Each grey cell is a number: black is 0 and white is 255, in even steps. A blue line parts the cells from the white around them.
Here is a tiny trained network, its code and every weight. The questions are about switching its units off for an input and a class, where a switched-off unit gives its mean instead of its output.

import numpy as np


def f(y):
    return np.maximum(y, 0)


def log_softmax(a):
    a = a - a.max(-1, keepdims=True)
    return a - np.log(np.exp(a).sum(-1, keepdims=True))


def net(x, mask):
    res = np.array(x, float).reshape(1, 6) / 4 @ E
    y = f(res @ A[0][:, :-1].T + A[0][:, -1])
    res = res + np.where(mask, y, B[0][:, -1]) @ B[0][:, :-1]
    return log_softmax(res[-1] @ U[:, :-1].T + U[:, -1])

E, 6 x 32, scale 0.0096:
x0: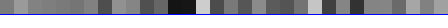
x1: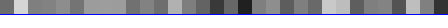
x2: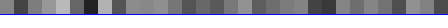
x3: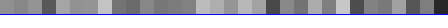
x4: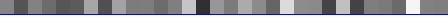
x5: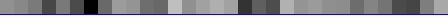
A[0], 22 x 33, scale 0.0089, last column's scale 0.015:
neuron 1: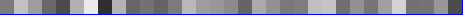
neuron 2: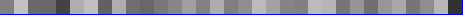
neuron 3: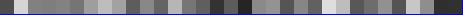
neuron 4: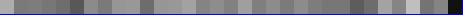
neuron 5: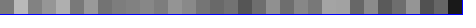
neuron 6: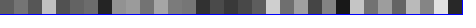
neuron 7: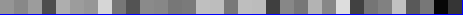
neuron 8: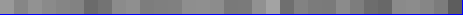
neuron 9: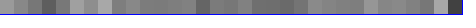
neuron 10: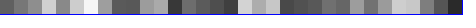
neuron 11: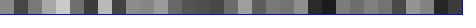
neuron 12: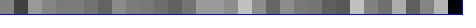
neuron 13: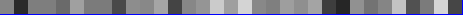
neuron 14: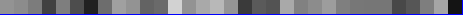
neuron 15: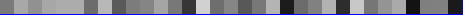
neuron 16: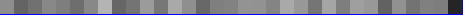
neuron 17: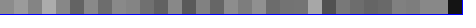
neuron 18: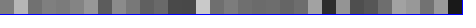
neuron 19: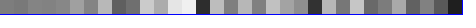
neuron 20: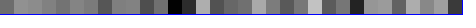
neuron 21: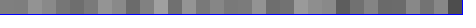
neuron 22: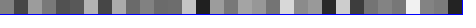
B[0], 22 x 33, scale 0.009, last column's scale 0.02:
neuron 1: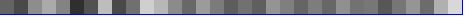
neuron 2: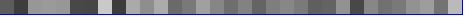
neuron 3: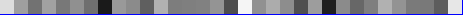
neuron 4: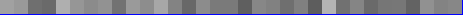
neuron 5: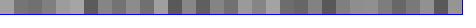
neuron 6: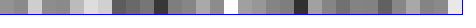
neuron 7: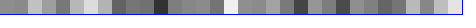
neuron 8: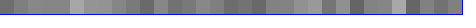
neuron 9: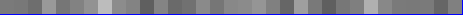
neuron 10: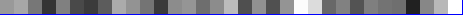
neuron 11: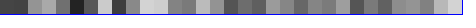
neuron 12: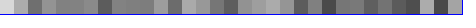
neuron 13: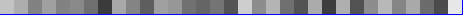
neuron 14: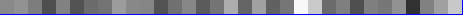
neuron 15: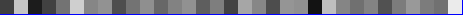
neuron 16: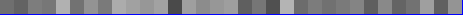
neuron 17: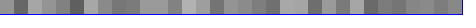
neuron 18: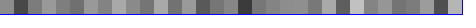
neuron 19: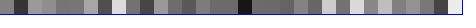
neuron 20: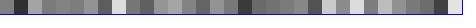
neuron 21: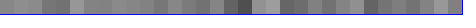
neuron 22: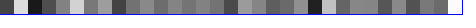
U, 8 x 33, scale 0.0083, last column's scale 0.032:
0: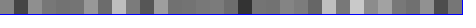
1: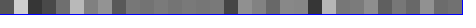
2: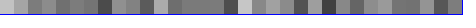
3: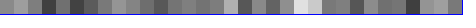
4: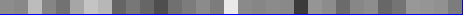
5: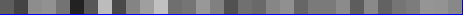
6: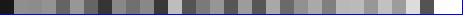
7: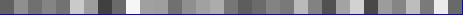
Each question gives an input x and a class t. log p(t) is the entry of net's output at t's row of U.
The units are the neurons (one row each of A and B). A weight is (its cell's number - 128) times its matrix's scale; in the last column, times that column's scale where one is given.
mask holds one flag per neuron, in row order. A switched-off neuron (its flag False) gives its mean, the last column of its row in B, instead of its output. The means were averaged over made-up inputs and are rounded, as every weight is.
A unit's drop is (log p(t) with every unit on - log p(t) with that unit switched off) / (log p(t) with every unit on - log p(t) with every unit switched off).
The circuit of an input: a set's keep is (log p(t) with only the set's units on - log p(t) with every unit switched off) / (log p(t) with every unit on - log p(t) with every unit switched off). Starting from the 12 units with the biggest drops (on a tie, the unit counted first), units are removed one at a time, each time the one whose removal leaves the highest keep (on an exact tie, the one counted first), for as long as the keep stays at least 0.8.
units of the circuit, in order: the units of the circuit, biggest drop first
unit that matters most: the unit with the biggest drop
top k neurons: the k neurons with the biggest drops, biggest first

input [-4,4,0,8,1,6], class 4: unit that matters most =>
neuron 7
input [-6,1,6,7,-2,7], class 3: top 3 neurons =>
[neuron 14; neuron 6; neuron 20]
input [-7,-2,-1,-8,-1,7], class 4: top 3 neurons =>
[neuron 6; neuron 10; neuron 20]
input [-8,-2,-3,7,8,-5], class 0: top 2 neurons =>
[neuron 19; neuron 15]
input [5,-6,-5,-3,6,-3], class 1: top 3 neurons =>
[neuron 22; neuron 3; neuron 19]
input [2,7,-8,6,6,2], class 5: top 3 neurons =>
[neuron 1; neuron 2; neuron 13]
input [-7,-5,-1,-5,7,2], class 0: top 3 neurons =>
[neuron 19; neuron 15; neuron 16]
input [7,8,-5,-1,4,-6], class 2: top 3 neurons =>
[neuron 3; neuron 19; neuron 5]
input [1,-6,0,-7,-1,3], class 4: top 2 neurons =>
[neuron 6; neuron 3]
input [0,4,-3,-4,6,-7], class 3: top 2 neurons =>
[neuron 10; neuron 15]
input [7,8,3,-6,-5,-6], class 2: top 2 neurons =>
[neuron 3; neuron 19]
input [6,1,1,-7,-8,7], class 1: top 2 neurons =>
[neuron 15; neuron 10]
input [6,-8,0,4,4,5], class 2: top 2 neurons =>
[neuron 13; neuron 19]
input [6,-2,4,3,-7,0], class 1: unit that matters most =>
neuron 15
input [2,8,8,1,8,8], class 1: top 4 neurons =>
[neuron 22; neuron 10; neuron 13; neuron 1]
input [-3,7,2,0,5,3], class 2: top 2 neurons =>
[neuron 3; neuron 15]
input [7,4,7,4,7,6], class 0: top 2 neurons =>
[neuron 20; neuron 15]
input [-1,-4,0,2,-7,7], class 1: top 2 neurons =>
[neuron 15; neuron 10]
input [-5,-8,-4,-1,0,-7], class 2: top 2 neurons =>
[neuron 13; neuron 12]
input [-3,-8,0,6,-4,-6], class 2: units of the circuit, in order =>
[neuron 13]
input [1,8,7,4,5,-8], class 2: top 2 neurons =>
[neuron 3; neuron 14]
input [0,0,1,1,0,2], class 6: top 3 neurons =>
[neuron 10; neuron 22; neuron 6]
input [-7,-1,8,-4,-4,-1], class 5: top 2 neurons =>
[neuron 11; neuron 20]
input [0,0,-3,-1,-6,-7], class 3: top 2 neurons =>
[neuron 10; neuron 22]
